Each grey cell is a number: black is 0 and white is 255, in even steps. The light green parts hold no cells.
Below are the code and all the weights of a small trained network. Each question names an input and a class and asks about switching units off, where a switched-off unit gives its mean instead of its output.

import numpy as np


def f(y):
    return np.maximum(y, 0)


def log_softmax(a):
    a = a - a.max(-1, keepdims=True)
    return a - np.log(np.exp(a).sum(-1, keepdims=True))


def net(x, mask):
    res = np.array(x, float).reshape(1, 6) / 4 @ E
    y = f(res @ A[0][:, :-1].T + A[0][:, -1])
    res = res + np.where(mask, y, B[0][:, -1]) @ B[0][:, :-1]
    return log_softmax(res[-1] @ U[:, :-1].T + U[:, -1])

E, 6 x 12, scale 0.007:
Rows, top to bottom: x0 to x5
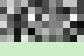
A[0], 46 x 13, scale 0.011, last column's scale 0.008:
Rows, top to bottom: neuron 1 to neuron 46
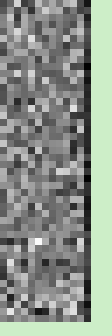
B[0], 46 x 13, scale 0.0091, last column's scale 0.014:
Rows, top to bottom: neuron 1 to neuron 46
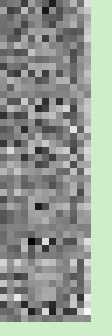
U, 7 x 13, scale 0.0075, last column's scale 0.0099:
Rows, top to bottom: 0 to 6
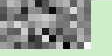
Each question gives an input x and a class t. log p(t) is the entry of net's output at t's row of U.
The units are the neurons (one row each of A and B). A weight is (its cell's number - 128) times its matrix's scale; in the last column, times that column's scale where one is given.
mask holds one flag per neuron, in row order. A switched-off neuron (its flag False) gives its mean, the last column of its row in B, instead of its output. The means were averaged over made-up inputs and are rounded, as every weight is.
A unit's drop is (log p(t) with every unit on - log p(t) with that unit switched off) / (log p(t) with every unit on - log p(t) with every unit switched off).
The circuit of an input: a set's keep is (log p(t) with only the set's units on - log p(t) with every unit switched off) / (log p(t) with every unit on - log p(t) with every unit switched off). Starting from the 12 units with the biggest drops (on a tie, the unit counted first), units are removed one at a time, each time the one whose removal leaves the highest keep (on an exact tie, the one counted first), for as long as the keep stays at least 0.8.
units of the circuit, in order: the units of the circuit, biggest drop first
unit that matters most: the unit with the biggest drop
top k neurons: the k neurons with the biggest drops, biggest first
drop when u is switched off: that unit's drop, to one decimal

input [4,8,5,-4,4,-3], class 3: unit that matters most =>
neuron 38
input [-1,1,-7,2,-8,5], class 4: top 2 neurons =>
neuron 6; neuron 11
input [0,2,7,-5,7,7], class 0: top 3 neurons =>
neuron 16; neuron 12; neuron 24
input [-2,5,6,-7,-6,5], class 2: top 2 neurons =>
neuron 40; neuron 5
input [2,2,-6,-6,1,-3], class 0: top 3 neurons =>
neuron 22; neuron 30; neuron 18
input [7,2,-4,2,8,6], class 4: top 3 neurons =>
neuron 2; neuron 15; neuron 35
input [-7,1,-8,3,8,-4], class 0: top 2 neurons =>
neuron 22; neuron 30
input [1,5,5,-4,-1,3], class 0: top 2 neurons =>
neuron 16; neuron 43
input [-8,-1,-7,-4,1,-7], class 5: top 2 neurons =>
neuron 35; neuron 16
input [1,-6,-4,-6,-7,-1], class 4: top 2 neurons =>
neuron 11; neuron 36
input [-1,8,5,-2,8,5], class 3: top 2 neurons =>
neuron 38; neuron 28
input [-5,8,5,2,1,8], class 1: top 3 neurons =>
neuron 19; neuron 23; neuron 4
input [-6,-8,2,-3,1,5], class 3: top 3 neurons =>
neuron 43; neuron 45; neuron 25
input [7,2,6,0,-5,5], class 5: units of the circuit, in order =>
neuron 45
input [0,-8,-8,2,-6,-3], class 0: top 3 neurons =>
neuron 22; neuron 30; neuron 38
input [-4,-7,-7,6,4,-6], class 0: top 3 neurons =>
neuron 22; neuron 30; neuron 38
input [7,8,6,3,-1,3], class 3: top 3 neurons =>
neuron 38; neuron 28; neuron 35
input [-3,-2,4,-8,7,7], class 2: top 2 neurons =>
neuron 40; neuron 8
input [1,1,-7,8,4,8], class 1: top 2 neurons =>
neuron 19; neuron 23
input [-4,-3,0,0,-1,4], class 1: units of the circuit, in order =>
neuron 19
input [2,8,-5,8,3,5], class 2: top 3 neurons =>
neuron 17; neuron 21; neuron 43
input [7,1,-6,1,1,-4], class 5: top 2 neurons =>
neuron 45; neuron 16
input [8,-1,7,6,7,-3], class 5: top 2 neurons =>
neuron 45; neuron 22
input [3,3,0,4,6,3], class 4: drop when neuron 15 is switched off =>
0.1
